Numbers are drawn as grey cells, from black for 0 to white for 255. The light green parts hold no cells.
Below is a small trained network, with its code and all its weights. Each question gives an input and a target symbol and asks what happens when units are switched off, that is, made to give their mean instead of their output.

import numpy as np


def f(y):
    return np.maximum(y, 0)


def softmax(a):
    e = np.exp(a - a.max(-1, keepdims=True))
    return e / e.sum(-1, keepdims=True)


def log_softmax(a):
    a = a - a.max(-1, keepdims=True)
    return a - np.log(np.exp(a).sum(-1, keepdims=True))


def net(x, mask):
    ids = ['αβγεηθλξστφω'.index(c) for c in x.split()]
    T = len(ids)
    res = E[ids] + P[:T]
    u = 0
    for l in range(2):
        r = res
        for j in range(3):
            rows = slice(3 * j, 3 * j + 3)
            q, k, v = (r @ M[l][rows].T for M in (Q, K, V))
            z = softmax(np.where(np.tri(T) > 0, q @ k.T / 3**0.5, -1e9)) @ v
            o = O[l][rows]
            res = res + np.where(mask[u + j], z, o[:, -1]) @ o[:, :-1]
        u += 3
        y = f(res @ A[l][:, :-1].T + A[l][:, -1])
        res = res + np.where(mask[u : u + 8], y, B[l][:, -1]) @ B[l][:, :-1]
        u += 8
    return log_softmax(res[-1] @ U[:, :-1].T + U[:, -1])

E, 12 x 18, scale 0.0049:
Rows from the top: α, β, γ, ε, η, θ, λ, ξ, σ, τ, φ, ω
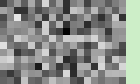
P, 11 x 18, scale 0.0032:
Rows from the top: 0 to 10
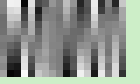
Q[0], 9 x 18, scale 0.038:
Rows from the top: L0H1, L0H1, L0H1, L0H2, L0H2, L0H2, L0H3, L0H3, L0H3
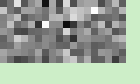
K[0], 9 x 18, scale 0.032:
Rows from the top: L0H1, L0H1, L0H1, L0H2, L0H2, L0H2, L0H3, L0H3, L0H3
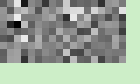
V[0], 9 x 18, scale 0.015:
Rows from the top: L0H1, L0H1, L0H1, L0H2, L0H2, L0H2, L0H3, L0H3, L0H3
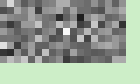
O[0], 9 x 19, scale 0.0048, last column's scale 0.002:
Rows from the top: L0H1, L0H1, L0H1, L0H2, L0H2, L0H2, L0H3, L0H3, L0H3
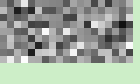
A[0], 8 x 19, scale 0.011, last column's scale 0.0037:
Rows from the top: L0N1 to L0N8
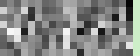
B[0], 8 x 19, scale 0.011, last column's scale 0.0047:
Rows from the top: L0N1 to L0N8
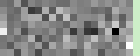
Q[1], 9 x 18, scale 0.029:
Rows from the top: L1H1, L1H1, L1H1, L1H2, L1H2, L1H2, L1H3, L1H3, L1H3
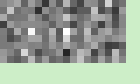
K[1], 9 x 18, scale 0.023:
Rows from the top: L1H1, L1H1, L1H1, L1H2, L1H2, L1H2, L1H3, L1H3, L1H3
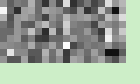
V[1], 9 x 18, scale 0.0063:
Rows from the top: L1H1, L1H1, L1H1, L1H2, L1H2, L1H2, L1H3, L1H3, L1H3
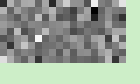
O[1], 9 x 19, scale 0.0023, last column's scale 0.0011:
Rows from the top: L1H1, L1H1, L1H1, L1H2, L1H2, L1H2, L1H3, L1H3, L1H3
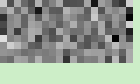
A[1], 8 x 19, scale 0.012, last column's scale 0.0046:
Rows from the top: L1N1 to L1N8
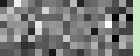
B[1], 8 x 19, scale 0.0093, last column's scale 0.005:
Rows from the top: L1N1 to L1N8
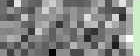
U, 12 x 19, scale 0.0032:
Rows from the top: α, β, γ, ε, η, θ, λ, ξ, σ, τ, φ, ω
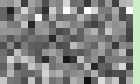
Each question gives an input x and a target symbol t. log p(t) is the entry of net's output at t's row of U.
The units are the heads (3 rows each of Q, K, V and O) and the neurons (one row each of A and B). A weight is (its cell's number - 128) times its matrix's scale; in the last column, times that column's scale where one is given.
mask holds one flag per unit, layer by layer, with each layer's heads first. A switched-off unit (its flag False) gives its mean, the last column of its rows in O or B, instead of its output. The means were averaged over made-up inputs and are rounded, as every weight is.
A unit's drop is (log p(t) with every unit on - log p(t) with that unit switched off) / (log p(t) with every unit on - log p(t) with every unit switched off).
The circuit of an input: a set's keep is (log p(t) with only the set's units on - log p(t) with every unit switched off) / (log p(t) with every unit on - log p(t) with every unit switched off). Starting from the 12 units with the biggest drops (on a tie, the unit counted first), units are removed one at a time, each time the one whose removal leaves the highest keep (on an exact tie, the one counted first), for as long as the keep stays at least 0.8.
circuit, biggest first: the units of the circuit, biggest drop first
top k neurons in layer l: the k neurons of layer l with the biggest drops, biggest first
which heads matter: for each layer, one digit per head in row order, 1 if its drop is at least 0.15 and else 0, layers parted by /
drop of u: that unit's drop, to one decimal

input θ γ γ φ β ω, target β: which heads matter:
010 / 000
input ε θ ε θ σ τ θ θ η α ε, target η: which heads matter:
111 / 000
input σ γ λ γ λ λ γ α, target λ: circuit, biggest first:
(L1N7 L0H3 L0H2 L0H1)
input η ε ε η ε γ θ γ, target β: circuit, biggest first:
(L0N7 L1N6)
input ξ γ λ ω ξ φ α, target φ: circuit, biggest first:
(L0H2 L1N2 L0N7)
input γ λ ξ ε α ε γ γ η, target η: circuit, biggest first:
(L0H3 L1N4 L0H1 L0H2)
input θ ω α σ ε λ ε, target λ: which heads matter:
011 / 000
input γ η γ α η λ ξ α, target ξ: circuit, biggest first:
(L1N1 L0H1 L0H2)
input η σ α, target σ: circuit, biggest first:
(L0H3 L0H2)
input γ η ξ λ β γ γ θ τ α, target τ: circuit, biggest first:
(L0H2)
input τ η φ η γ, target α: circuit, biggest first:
(L1N6 L0N5)
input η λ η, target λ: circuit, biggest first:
(L1N7 L0H3 L0H2)
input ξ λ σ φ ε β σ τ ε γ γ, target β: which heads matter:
100 / 000
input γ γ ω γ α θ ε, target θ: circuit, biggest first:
(L1N8 L0H3 L0H2 L0H1)
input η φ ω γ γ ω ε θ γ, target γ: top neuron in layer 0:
(L0N6)
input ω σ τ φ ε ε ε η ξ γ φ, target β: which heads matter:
000 / 100
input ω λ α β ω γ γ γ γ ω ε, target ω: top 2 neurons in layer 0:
(L0N4 L0N7)
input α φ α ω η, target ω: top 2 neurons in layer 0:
(L0N4 L0N7)
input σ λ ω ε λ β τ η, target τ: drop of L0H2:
1.0
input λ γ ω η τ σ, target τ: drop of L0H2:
1.0
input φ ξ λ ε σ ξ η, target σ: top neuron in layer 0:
(L0N7)
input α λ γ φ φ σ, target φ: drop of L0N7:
0.1
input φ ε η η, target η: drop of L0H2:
0.2
